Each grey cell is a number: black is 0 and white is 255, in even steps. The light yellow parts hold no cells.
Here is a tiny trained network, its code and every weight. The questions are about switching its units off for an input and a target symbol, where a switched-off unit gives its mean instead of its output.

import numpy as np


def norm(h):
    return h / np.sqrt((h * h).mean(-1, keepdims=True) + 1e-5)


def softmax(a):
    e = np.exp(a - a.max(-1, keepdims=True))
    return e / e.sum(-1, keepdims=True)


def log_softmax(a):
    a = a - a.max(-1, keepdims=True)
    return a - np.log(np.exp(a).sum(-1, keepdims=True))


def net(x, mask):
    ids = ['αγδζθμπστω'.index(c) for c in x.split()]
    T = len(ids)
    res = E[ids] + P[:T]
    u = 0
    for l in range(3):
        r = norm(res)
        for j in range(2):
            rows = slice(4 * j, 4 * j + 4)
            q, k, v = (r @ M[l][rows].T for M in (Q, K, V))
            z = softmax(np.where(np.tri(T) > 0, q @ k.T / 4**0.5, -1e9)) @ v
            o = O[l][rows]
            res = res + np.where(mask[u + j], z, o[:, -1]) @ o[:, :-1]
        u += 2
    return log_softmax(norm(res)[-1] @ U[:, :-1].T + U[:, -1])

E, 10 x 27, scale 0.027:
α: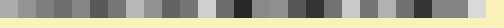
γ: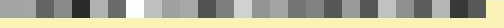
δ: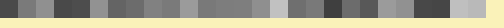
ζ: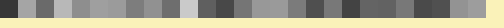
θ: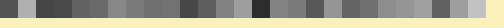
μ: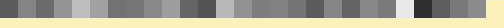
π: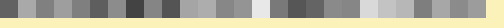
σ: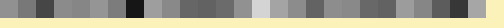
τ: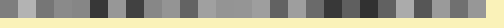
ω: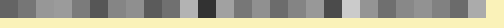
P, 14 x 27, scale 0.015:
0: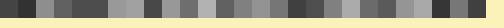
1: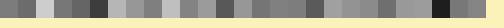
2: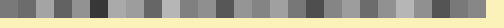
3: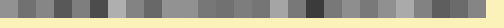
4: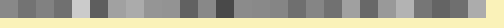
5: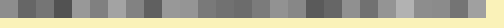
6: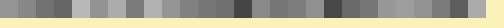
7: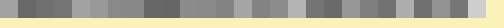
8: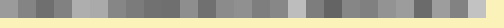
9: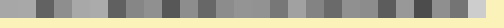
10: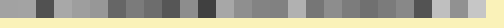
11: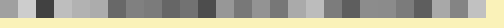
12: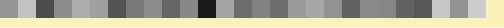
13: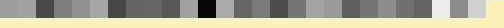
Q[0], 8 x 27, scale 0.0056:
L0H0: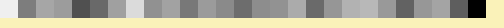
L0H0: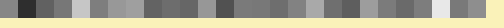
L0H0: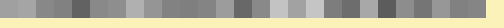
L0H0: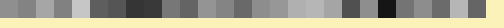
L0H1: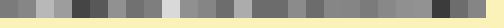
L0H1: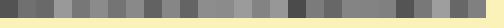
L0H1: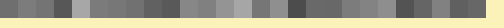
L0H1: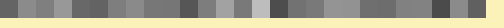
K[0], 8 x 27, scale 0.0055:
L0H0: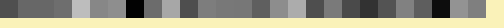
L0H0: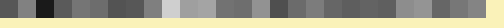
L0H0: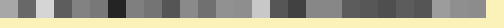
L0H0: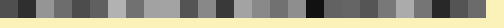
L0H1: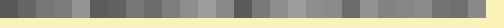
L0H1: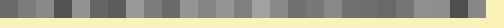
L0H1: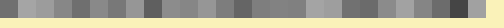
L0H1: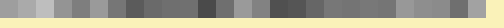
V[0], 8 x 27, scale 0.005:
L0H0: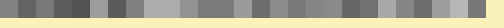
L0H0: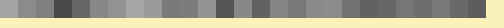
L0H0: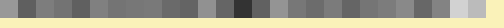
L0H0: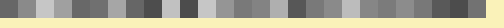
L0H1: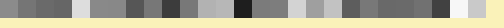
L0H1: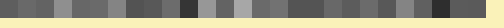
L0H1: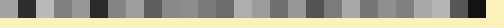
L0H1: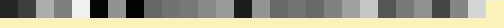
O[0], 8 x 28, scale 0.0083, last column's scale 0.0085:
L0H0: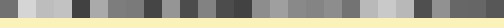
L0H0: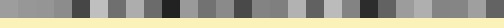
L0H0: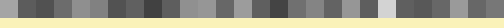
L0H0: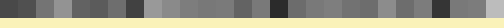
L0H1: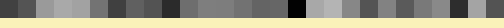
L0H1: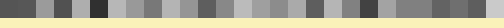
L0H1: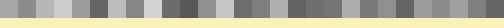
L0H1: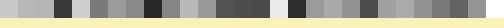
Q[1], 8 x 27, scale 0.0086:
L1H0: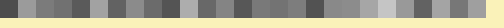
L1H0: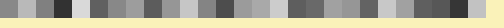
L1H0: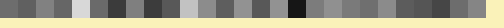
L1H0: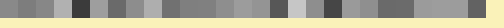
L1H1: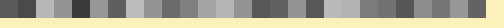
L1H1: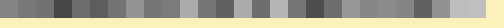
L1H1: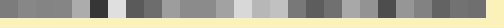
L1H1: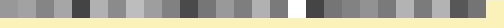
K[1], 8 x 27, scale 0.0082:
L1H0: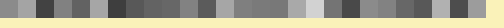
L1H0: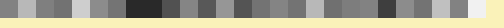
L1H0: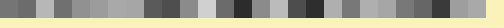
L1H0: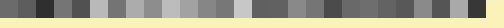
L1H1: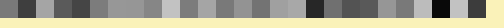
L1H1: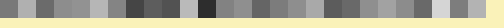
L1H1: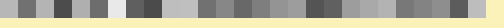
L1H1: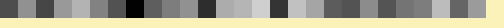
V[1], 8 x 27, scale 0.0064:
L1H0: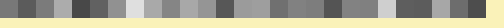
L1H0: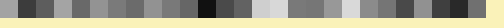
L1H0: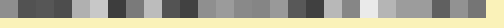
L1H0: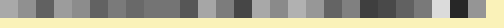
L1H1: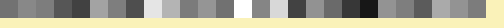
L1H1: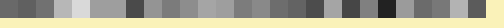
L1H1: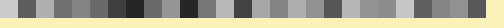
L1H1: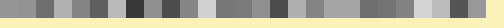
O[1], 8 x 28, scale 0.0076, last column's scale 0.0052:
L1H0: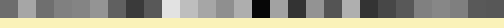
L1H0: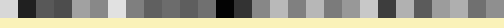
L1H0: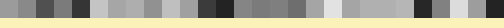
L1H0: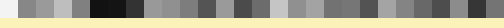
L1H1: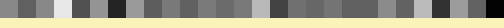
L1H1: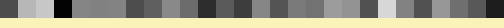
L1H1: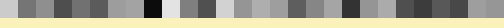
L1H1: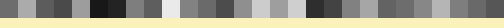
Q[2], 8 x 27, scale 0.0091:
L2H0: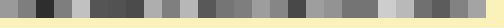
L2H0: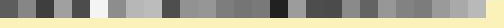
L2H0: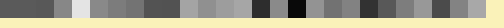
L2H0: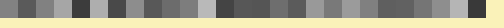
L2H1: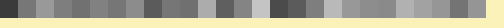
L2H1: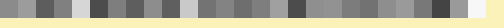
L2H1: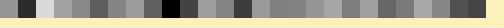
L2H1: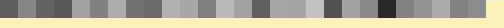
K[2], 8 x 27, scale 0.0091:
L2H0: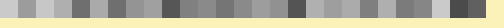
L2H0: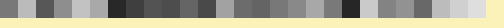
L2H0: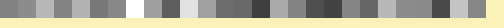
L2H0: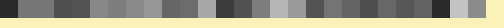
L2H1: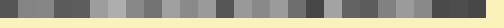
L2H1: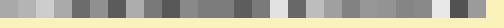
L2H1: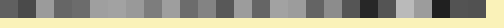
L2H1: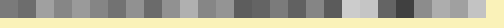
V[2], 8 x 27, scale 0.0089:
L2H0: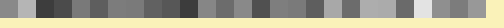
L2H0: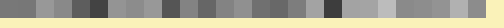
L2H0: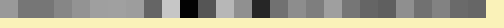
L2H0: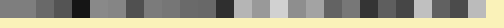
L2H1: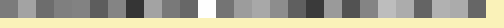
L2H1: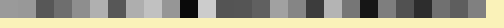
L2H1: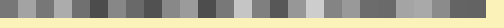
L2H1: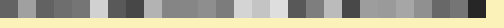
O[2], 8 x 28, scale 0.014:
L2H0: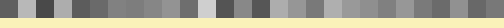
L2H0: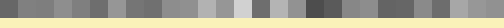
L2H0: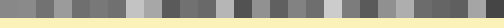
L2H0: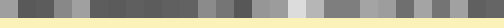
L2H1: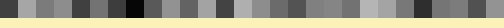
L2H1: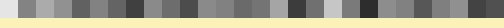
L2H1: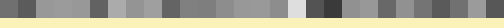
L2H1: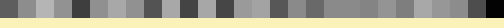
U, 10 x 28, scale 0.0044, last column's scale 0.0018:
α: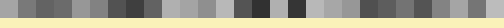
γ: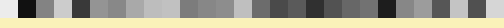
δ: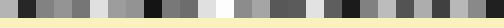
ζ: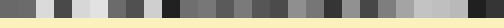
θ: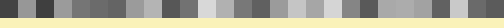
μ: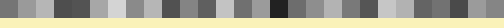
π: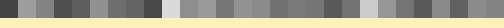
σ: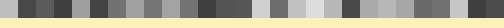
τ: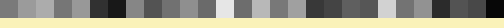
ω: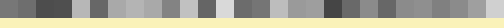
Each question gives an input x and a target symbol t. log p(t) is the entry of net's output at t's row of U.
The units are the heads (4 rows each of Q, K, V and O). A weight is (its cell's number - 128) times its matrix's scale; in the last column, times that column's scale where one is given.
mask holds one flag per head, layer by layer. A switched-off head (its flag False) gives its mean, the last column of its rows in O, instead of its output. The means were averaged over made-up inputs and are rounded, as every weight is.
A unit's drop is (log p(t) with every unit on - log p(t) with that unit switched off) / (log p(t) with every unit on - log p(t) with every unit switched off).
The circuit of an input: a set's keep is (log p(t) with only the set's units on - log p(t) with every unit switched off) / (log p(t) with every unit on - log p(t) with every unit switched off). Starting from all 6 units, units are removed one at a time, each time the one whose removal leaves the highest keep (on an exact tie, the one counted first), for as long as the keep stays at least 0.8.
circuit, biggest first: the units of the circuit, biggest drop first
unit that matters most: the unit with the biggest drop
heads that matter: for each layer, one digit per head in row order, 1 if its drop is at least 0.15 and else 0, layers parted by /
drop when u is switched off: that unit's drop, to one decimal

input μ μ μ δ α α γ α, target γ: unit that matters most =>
L1H1
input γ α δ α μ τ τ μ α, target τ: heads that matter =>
01 / 10 / 00
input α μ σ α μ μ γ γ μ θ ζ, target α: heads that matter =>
01 / 10 / 01
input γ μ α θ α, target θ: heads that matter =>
01 / 00 / 10
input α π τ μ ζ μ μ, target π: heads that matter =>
00 / 00 / 01
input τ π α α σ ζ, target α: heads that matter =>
00 / 00 / 01
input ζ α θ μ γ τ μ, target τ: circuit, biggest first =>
[L1H0, L0H0]
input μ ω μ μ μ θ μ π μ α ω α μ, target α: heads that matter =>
00 / 00 / 01
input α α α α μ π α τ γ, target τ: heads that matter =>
00 / 10 / 00
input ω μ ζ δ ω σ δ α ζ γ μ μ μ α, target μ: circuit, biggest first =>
[L0H1, L2H0]
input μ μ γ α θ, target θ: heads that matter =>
10 / 01 / 10
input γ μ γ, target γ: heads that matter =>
01 / 00 / 00
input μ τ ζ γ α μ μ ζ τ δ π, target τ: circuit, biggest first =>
[L1H0, L0H1]
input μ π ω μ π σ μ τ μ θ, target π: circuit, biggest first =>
[L2H1]
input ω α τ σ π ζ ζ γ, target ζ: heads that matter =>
01 / 01 / 00
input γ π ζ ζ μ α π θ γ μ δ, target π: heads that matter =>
01 / 10 / 01
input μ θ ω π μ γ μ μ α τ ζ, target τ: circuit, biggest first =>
[L1H0, L0H0]
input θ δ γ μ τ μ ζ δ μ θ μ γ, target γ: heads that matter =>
11 / 10 / 01
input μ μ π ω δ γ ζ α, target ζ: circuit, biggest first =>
[L1H1, L0H1]
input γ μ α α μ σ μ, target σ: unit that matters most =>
L1H0
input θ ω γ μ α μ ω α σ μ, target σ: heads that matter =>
10 / 10 / 00
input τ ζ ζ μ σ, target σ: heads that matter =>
00 / 10 / 00
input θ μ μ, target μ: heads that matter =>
00 / 00 / 00
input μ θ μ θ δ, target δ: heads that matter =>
00 / 01 / 00
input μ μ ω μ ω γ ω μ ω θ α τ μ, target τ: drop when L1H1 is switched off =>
0.0
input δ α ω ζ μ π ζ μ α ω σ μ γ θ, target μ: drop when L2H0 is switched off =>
0.1
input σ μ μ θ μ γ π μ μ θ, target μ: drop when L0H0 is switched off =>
0.3
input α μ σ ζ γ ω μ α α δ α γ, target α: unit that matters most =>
L0H1
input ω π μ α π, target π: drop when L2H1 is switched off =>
0.4
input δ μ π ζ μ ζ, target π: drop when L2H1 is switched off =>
0.2
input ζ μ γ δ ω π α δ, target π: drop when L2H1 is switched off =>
0.2
